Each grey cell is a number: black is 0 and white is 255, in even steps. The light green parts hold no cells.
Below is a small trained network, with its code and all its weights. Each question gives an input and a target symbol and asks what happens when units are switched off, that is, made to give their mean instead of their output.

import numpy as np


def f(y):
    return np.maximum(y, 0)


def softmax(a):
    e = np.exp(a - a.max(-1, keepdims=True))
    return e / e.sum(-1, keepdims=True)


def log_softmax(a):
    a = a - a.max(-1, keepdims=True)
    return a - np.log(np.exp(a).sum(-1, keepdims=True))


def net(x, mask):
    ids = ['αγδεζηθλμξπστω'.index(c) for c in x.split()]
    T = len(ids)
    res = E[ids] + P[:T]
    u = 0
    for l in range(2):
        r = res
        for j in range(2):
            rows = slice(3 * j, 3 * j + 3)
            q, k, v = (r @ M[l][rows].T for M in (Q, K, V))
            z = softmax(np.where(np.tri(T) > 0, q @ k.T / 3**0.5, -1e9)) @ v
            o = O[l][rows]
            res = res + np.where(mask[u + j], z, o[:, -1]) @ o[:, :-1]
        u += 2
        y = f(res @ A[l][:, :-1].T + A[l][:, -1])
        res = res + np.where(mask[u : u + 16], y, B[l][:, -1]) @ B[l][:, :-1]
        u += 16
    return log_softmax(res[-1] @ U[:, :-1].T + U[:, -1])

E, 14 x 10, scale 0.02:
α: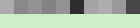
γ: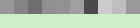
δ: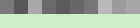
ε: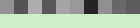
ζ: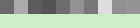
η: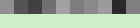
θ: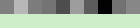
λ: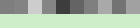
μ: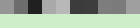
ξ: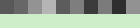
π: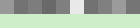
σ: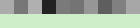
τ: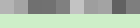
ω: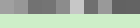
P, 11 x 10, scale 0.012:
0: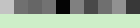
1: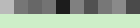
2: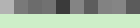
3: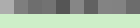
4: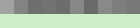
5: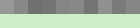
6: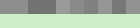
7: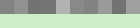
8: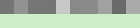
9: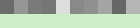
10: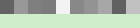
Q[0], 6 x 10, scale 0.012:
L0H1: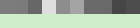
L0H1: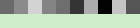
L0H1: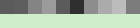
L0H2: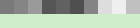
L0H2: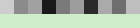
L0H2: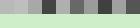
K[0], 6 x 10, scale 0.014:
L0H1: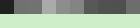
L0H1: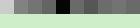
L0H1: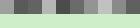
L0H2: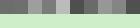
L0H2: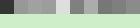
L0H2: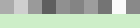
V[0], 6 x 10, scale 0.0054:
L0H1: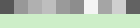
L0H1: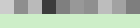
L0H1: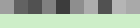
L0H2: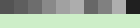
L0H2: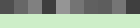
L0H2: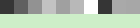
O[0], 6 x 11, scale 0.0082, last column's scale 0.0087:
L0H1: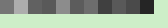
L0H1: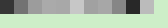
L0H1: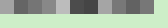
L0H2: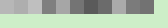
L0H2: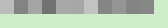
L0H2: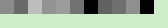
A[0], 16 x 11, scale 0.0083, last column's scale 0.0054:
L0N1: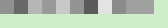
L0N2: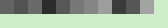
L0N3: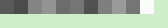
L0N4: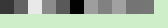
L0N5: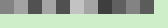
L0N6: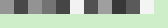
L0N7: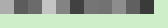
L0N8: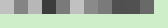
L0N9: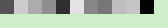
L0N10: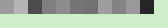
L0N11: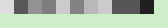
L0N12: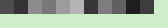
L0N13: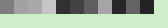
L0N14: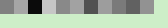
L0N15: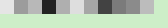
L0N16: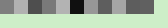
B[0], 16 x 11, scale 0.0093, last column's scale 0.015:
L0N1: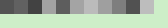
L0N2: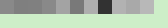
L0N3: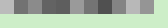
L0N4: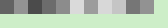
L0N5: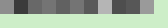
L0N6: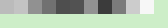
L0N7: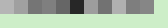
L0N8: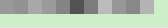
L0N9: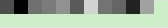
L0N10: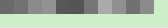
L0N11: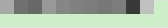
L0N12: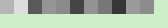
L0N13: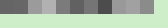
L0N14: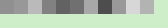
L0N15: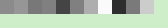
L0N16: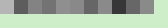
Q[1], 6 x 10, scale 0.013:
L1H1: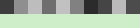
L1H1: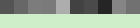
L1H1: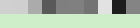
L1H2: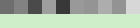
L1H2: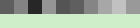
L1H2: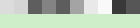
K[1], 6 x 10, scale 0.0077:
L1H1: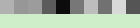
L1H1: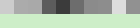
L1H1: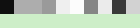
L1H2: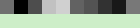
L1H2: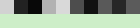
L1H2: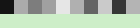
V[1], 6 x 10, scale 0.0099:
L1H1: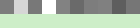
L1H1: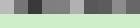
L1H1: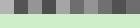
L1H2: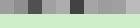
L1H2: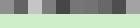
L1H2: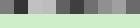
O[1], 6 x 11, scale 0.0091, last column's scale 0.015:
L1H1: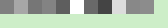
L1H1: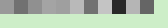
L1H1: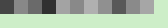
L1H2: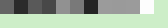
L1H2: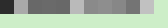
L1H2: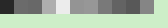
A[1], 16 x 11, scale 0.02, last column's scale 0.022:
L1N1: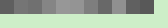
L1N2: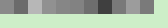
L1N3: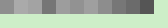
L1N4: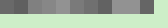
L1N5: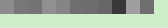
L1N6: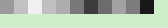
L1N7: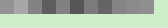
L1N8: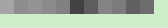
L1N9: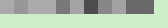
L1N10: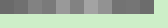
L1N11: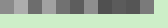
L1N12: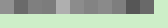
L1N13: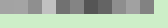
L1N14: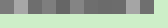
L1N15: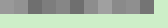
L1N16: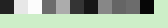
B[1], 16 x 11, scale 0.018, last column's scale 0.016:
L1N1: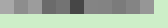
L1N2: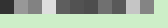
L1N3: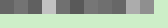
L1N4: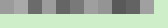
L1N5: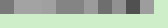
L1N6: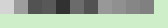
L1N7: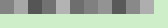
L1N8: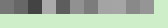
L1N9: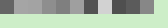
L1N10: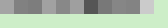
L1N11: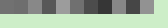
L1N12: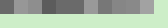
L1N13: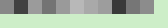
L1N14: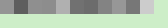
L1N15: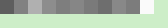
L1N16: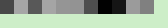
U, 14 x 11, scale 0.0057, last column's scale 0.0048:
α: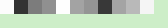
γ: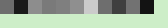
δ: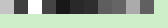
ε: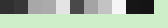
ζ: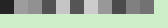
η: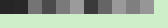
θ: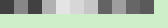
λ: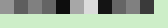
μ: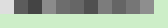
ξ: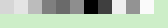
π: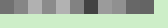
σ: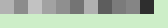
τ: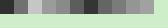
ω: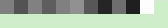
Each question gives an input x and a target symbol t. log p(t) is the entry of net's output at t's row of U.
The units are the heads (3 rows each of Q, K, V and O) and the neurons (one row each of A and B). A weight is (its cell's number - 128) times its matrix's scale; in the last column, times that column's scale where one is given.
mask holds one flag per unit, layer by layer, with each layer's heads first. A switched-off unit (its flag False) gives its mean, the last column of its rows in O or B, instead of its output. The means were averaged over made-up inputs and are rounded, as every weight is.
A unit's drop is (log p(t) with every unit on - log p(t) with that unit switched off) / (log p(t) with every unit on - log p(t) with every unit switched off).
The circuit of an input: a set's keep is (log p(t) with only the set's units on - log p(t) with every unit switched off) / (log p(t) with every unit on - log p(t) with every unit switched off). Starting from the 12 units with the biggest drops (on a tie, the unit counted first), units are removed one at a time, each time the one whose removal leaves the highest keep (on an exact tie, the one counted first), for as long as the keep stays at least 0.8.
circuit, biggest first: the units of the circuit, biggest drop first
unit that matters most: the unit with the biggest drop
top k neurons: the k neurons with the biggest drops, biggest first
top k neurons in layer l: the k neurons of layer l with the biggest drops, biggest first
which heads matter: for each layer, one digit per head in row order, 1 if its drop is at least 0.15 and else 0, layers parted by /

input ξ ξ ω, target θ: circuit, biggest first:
L1H2
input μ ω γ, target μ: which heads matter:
10 / 01
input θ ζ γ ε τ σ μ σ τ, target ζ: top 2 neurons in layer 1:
L1N7, L1N10
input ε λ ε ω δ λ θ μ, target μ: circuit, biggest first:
L1N4, L1H2
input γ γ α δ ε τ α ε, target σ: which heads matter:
10 / 11
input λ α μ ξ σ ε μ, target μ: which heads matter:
00 / 01
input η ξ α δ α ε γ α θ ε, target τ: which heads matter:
10 / 01
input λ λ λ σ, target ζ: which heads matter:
00 / 10
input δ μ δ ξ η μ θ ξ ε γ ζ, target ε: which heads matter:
01 / 11
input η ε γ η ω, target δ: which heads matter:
00 / 01
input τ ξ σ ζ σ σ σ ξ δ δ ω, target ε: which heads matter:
00 / 11
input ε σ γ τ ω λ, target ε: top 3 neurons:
L0N14, L0N6, L0N4
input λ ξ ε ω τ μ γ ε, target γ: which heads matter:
10 / 11
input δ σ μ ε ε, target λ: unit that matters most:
L0H2
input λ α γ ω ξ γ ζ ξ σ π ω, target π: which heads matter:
01 / 11
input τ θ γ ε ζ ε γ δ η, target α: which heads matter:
01 / 00
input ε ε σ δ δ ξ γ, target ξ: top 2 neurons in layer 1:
L1N1, L1N10
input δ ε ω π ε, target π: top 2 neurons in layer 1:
L1N9, L1N13
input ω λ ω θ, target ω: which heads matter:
00 / 01
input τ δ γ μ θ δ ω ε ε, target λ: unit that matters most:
L0H1
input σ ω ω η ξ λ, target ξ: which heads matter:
10 / 01
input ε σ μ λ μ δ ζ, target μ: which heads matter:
10 / 01
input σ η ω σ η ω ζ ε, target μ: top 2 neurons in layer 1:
L1N8, L1N7
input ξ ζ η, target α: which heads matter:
00 / 00
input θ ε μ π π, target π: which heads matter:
11 / 11
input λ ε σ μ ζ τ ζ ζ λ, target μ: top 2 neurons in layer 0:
L0N15, L0N6
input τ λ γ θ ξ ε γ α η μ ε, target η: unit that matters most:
L0N6
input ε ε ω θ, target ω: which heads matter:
00 / 01
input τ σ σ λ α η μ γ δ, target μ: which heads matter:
00 / 01
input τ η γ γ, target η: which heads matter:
00 / 01
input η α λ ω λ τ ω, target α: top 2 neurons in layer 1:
L1N14, L1N13
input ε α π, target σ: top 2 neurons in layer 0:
L0N6, L0N16
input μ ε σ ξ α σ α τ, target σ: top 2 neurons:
L0N6, L0N14
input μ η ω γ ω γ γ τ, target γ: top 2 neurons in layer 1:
L1N13, L1N10
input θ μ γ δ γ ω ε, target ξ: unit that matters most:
L0N14
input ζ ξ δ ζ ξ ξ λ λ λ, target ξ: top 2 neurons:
L1N1, L1N10
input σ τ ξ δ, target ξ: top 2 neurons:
L1N1, L1N10
